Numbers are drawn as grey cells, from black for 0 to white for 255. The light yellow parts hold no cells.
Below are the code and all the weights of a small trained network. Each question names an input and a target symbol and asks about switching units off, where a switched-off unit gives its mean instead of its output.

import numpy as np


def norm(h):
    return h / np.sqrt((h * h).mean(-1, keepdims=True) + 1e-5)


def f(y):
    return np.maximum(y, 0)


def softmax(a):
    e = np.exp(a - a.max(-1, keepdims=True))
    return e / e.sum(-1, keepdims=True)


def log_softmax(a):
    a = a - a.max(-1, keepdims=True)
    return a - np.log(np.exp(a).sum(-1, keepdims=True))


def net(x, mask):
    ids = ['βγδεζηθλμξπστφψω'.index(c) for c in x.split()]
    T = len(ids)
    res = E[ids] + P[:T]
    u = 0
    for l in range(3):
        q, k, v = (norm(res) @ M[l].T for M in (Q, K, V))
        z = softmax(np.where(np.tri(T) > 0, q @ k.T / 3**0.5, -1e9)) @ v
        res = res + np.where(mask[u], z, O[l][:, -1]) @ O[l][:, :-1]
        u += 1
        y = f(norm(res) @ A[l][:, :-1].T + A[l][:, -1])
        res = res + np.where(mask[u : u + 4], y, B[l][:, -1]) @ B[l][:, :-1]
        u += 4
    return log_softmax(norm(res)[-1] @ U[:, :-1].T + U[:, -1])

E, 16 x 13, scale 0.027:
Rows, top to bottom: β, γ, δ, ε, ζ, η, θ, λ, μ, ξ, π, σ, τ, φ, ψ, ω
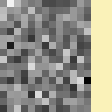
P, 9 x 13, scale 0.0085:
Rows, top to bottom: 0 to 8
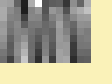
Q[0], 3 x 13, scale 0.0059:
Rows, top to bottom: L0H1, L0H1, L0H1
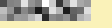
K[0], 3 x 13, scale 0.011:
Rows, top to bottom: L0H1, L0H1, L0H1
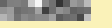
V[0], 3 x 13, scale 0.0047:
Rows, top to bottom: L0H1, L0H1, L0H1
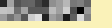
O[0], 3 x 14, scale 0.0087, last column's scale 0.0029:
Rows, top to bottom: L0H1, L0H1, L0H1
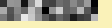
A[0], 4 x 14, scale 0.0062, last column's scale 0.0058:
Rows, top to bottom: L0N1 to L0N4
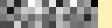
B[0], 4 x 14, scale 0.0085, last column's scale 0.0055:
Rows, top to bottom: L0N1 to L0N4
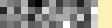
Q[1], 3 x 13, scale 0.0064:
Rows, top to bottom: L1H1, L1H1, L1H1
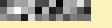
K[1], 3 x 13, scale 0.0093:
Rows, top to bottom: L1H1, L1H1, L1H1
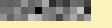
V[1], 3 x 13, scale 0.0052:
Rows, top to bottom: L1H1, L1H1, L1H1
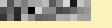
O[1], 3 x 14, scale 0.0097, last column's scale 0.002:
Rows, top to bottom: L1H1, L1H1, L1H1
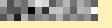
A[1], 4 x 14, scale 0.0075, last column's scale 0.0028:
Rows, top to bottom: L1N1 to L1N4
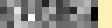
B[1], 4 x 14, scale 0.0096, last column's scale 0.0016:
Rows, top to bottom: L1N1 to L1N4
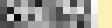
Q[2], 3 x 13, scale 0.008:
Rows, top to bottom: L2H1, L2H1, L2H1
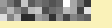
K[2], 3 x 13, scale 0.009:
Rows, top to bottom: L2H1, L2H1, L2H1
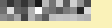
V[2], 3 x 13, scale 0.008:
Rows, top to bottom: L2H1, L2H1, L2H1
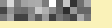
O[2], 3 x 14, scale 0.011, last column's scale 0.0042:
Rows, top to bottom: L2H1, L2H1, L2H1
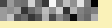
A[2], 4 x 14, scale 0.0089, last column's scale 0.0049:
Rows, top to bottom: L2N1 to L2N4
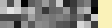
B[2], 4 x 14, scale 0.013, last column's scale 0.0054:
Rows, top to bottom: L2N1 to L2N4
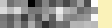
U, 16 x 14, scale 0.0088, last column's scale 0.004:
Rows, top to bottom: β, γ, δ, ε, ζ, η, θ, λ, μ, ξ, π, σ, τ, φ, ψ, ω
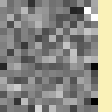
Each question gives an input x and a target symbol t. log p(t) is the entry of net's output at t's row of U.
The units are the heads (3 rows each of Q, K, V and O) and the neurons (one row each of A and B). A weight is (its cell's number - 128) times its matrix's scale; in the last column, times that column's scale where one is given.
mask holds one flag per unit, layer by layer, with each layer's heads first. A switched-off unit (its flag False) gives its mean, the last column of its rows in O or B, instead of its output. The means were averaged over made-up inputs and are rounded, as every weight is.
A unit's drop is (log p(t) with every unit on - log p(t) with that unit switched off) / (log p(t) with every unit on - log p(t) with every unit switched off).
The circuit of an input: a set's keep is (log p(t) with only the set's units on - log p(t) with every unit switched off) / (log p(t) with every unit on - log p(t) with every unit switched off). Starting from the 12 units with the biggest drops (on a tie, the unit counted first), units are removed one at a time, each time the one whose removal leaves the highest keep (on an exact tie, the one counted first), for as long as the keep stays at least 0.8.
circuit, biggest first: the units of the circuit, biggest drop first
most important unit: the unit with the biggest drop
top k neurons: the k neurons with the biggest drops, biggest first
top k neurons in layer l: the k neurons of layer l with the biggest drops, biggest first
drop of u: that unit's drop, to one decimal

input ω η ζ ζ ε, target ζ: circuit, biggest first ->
L2N4
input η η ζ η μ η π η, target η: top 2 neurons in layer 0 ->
L0N4; L0N2
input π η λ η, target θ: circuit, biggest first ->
L2H1; L0H1; L2N1; L0N2
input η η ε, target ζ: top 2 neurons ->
L2N4; L2N1
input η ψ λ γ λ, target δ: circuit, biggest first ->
L1H1; L1N3
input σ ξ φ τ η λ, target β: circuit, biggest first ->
L2H1; L2N1
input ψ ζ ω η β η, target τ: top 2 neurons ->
L2N2; L0N2
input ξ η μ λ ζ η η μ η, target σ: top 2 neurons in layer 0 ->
L0N4; L0N2
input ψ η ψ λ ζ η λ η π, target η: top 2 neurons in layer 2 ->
L2N1; L2N3
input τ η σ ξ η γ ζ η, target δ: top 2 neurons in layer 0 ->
L0N4; L0N2
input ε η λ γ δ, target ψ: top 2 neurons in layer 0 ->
L0N2; L0N3
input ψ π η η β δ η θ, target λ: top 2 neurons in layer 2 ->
L2N1; L2N3
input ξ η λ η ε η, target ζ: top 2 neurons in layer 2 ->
L2N4; L2N1
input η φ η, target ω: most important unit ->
L2H1
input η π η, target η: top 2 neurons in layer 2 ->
L2N1; L2N3
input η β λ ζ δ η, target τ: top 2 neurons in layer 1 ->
L1N1; L1N2
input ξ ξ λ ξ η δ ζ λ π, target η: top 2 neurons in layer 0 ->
L0N1; L0N4
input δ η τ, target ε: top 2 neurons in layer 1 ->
L1N2; L1N4
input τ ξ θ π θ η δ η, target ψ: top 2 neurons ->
L0N2; L2N1
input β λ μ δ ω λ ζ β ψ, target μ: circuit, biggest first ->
L0H1
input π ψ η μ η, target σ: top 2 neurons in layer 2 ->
L2N4; L2N1
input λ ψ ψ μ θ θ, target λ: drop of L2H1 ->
0.4
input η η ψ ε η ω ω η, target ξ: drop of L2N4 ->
-0.1
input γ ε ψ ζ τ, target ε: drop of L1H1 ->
0.1
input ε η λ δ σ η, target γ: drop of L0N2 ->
0.1
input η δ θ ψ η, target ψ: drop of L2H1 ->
1.1
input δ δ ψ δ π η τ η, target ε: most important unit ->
L0H1
